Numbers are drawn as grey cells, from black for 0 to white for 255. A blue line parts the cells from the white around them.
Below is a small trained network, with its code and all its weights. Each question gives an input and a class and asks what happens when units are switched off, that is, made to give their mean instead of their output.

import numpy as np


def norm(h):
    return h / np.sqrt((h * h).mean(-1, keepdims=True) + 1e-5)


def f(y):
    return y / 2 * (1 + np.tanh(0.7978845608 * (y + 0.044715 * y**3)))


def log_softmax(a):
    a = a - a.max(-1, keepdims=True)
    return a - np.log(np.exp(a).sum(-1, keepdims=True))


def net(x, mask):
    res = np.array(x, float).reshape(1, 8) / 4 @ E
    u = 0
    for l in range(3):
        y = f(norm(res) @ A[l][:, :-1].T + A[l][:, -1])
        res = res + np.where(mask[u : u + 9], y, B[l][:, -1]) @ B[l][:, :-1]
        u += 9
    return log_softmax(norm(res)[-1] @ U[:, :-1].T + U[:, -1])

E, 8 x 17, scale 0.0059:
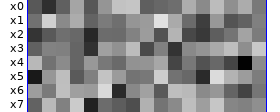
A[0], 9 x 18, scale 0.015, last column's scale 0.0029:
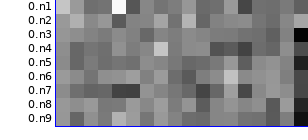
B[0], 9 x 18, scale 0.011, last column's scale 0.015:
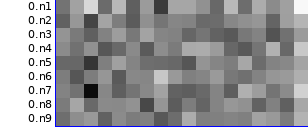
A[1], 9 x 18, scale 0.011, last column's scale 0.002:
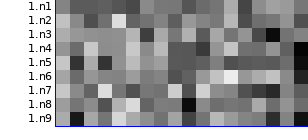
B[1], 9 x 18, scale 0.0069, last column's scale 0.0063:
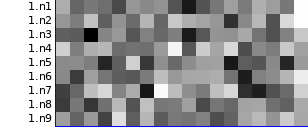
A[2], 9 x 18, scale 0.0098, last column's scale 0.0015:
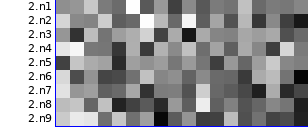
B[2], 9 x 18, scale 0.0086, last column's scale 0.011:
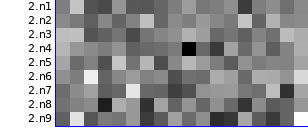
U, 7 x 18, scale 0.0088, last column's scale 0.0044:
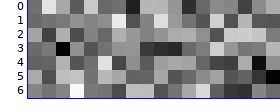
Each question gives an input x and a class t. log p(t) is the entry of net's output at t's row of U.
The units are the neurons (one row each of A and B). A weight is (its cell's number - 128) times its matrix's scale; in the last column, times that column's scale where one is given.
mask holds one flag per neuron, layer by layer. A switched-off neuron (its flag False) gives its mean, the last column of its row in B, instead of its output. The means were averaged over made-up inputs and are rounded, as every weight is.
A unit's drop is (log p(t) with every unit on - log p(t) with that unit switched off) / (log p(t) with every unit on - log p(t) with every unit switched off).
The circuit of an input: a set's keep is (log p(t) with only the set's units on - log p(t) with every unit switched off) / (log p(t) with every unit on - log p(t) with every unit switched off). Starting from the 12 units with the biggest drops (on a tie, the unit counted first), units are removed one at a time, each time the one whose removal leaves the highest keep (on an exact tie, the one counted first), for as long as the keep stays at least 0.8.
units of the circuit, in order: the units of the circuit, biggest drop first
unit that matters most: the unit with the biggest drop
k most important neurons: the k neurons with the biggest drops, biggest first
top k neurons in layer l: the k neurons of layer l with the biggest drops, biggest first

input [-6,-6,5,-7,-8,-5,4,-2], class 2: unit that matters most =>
1.n6
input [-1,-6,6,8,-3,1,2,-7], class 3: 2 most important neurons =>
0.n7, 0.n1
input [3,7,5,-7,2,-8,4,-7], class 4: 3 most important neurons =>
0.n4, 2.n7, 0.n2
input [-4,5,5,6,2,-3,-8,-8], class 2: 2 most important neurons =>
0.n4, 2.n6
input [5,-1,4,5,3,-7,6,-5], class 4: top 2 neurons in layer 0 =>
0.n1, 0.n4
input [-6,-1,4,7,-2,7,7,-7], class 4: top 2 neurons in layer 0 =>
0.n1, 0.n2
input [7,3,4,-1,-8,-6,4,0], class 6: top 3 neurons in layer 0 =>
0.n1, 0.n4, 0.n9
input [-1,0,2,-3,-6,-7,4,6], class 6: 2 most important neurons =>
1.n7, 0.n4
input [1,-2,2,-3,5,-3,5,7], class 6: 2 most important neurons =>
1.n7, 0.n1
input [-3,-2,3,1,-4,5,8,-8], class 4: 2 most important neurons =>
0.n1, 1.n5
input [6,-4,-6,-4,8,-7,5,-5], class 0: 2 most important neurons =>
0.n1, 2.n9
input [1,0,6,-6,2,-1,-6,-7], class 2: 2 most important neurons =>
0.n1, 0.n7
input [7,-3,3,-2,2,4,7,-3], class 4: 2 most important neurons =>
1.n5, 0.n1
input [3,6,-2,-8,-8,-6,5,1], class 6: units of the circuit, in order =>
1.n7
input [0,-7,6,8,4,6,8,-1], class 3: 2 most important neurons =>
0.n1, 0.n4
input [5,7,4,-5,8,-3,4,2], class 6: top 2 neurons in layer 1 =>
1.n7, 1.n3
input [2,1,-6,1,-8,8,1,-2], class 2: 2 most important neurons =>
0.n7, 1.n6
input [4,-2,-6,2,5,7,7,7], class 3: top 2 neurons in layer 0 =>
0.n2, 0.n1
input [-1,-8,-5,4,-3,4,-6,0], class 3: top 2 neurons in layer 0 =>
0.n7, 0.n1
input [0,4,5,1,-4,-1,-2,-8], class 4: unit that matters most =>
0.n4
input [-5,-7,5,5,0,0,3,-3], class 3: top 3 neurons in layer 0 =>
0.n1, 0.n7, 0.n5
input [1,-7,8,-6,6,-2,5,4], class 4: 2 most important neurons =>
0.n1, 1.n5
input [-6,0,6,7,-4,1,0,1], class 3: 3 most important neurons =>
0.n1, 0.n7, 0.n4
